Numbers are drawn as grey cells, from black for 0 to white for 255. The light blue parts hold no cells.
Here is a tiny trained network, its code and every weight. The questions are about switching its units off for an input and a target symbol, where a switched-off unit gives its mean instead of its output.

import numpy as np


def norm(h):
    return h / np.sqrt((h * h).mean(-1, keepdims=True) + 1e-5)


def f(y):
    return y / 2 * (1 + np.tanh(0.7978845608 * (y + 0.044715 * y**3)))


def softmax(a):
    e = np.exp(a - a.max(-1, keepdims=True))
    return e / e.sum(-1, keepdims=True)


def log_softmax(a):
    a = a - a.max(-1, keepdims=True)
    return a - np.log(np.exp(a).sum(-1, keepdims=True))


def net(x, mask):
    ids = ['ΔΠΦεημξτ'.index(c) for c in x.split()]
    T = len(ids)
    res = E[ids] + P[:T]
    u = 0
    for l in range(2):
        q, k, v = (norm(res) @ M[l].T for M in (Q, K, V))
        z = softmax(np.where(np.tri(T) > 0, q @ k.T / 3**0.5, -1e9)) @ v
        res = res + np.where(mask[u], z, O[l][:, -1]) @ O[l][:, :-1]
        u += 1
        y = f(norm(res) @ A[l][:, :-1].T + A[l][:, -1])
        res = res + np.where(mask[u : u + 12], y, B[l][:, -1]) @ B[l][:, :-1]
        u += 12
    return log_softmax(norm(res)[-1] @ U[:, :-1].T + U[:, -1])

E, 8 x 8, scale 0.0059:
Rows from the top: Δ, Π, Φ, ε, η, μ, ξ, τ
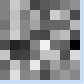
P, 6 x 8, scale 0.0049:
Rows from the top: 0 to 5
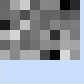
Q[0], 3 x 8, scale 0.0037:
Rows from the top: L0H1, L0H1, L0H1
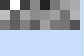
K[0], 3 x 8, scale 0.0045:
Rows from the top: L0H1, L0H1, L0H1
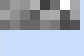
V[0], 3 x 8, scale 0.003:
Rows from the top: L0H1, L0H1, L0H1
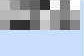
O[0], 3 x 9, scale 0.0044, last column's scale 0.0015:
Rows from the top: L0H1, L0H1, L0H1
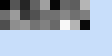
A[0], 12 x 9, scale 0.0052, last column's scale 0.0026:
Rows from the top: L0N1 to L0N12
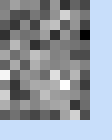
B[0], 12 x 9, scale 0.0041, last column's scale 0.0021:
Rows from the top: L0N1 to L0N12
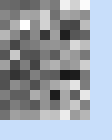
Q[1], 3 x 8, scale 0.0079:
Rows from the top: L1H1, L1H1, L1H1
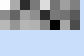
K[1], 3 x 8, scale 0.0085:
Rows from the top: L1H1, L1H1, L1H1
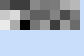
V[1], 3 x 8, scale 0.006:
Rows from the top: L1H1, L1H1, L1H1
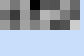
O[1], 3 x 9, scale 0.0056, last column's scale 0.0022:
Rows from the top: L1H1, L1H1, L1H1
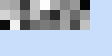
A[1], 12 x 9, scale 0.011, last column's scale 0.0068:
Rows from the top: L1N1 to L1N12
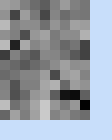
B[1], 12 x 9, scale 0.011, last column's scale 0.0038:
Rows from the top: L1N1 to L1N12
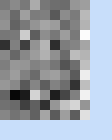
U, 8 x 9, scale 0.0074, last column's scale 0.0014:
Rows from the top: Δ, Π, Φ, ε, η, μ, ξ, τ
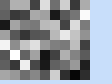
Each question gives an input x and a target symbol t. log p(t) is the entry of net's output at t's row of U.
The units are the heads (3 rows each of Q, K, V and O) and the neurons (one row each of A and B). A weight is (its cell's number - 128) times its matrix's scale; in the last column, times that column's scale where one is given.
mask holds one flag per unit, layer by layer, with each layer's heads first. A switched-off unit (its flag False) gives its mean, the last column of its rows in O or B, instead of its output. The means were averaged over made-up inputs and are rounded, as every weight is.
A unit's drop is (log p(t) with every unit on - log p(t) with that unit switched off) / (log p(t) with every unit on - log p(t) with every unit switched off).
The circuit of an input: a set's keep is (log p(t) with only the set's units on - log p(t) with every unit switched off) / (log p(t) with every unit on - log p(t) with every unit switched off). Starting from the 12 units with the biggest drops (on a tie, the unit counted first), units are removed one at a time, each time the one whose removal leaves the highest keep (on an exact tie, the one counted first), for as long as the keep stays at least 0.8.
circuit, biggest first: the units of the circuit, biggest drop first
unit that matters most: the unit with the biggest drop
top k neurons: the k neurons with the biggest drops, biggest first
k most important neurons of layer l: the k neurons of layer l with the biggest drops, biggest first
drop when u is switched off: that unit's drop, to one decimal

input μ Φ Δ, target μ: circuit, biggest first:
L0N3, L1H1, L1N10, L1N4
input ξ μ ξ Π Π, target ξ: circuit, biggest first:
L1H1
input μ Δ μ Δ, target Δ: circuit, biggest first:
L1H1, L1N10
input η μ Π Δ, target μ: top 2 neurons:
L0N10, L1N10
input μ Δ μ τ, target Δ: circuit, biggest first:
L1H1, L1N10
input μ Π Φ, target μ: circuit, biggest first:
L0N3, L1H1, L1N10
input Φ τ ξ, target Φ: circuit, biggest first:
L1H1, L1N6, L1N10
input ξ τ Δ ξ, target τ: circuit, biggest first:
L1H1, L1N9, L0N1
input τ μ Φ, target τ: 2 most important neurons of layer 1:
L1N9, L1N10
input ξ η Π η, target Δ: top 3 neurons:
L0N11, L0N6, L0N9
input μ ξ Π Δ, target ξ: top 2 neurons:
L0N3, L0N1
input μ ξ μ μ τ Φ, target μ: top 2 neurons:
L1N10, L1N4
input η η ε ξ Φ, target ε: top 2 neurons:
L1N11, L0N6
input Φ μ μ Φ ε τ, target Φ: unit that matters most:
L1H1
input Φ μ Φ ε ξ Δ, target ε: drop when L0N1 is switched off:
0.0
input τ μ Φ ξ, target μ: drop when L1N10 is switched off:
0.1
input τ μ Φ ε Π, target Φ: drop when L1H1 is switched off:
0.1
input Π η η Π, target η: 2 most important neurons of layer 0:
L0N10, L0N11
